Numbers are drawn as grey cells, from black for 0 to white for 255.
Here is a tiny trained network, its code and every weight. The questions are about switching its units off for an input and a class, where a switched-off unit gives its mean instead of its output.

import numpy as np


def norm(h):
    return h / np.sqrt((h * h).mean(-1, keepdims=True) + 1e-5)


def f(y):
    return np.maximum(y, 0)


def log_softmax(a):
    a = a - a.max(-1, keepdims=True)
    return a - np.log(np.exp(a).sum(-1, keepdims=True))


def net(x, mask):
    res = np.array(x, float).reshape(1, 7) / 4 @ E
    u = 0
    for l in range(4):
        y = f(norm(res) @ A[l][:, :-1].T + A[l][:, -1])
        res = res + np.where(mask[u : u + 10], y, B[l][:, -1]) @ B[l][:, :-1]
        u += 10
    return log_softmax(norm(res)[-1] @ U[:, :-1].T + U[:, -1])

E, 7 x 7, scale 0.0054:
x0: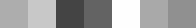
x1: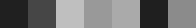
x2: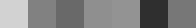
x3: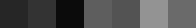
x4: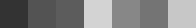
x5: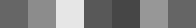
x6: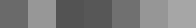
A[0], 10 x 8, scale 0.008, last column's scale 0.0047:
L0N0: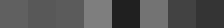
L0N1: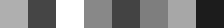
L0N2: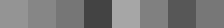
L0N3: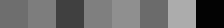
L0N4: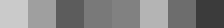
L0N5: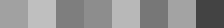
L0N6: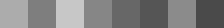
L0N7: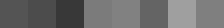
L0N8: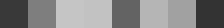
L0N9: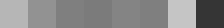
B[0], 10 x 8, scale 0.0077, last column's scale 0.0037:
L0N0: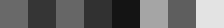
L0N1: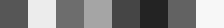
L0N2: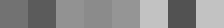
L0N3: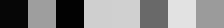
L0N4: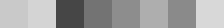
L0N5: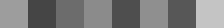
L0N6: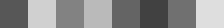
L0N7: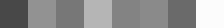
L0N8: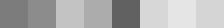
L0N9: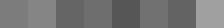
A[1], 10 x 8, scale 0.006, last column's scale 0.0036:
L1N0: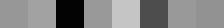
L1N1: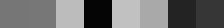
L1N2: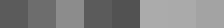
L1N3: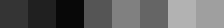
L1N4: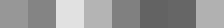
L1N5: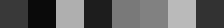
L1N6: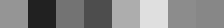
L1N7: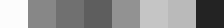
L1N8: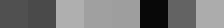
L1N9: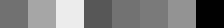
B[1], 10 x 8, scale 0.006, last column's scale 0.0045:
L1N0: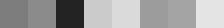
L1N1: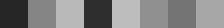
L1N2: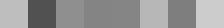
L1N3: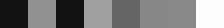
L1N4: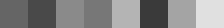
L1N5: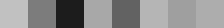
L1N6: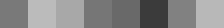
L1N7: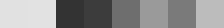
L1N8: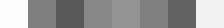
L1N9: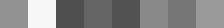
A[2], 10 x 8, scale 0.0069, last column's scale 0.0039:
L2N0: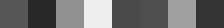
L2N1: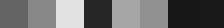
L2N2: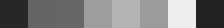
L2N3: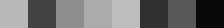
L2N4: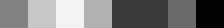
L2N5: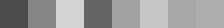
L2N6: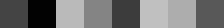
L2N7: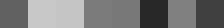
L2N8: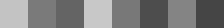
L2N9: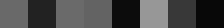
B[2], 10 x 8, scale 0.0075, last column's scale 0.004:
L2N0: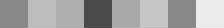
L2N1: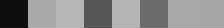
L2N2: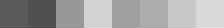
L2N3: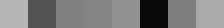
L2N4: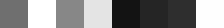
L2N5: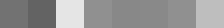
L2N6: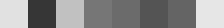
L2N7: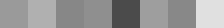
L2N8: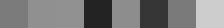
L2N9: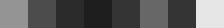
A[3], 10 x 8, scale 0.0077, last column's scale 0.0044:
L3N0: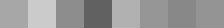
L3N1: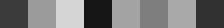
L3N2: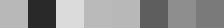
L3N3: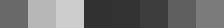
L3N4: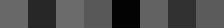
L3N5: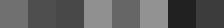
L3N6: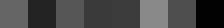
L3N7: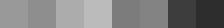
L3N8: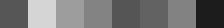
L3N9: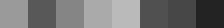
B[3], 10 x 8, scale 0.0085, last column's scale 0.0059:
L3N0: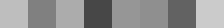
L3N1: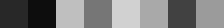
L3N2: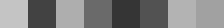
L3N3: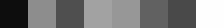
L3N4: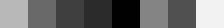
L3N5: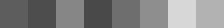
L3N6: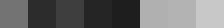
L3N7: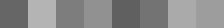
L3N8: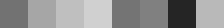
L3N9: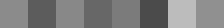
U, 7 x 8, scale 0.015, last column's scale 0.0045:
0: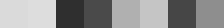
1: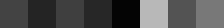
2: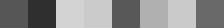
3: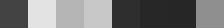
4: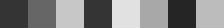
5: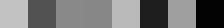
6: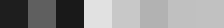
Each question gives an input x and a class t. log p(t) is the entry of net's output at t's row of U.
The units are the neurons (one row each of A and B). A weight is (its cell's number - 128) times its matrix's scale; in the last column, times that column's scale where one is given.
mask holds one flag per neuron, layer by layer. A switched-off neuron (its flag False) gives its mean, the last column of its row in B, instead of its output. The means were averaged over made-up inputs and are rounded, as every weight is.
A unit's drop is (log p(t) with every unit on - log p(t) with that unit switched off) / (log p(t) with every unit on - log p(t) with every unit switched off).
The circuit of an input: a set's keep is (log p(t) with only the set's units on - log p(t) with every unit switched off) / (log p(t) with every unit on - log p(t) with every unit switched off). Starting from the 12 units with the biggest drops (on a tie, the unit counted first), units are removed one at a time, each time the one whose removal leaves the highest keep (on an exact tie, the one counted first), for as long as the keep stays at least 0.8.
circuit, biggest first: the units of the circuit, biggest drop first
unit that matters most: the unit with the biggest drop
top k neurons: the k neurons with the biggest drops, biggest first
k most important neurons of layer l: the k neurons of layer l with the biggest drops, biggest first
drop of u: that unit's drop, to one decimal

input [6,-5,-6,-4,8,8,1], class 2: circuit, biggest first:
[L0N8; L2N5]
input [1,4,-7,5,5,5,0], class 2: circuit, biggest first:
[L0N8; L2N2]
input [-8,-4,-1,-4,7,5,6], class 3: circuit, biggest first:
[L0N1]
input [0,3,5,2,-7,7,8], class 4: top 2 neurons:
[L1N1; L2N1]
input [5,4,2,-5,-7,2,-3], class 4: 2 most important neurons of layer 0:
[L0N2; L0N1]
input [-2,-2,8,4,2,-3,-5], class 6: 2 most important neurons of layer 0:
[L0N5; L0N3]
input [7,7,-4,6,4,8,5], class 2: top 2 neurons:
[L0N8; L2N6]
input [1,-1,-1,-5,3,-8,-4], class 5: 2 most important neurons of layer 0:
[L0N0; L0N4]
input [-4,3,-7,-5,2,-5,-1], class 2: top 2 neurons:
[L0N8; L2N2]
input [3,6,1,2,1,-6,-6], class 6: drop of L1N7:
0.0
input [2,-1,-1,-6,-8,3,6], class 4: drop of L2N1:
0.1
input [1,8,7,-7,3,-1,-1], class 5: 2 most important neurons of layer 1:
[L1N8; L1N4]
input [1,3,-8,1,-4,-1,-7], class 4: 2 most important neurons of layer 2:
[L2N1; L2N4]
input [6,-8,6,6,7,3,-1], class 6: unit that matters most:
L0N3
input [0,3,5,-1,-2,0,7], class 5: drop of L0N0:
1.4
